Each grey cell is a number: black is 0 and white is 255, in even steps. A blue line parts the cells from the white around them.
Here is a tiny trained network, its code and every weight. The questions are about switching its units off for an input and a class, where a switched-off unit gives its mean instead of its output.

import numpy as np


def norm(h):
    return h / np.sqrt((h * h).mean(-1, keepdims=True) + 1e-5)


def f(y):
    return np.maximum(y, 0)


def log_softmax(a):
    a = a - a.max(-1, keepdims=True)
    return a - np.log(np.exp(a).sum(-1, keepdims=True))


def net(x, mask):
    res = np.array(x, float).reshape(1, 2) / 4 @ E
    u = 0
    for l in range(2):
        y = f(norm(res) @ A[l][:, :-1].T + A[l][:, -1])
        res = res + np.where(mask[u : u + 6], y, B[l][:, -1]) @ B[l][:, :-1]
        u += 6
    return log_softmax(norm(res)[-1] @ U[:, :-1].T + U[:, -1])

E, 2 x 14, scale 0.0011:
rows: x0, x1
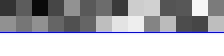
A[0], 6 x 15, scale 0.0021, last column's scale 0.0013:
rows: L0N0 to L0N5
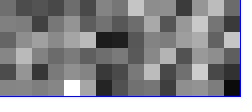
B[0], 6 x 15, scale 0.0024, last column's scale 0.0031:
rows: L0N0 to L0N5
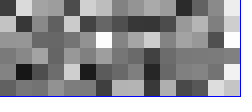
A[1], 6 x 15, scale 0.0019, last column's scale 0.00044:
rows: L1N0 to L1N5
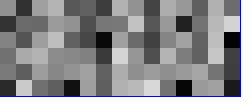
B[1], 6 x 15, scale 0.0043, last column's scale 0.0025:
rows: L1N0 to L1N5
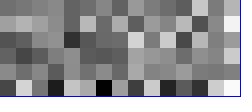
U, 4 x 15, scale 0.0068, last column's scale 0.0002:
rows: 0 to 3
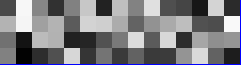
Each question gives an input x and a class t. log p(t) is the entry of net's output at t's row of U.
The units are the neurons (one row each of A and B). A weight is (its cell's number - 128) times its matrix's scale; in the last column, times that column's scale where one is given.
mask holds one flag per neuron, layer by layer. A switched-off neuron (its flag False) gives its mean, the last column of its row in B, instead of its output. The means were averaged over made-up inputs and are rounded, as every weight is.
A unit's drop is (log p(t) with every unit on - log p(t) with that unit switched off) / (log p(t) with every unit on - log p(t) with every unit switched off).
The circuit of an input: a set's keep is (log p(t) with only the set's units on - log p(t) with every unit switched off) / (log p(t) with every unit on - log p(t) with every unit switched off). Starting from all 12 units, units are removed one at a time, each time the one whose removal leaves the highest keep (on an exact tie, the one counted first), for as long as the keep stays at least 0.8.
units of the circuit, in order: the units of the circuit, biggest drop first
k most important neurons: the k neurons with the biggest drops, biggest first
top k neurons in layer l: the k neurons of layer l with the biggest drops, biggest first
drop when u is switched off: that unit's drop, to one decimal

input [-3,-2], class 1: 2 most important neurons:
(L1N5; L0N4)
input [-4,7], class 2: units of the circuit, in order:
(L1N5)
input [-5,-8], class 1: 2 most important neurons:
(L0N2; L1N5)
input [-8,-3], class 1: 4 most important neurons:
(L0N5; L0N4; L1N5; L0N1)
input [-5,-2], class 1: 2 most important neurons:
(L0N5; L0N4)
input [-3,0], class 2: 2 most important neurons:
(L0N2; L0N0)
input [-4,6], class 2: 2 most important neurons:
(L0N0; L1N5)
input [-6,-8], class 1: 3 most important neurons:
(L1N5; L0N2; L0N4)
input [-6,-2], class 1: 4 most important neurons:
(L0N5; L0N4; L1N5; L0N1)
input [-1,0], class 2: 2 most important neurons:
(L0N0; L0N2)
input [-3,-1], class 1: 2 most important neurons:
(L0N5; L0N4)
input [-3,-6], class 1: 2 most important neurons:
(L0N2; L1N5)
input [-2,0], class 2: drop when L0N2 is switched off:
0.8
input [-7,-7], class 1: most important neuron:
(L1N5)
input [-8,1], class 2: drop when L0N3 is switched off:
0.0
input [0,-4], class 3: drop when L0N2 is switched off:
0.2
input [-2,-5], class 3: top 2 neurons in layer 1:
(L1N1; L1N5)
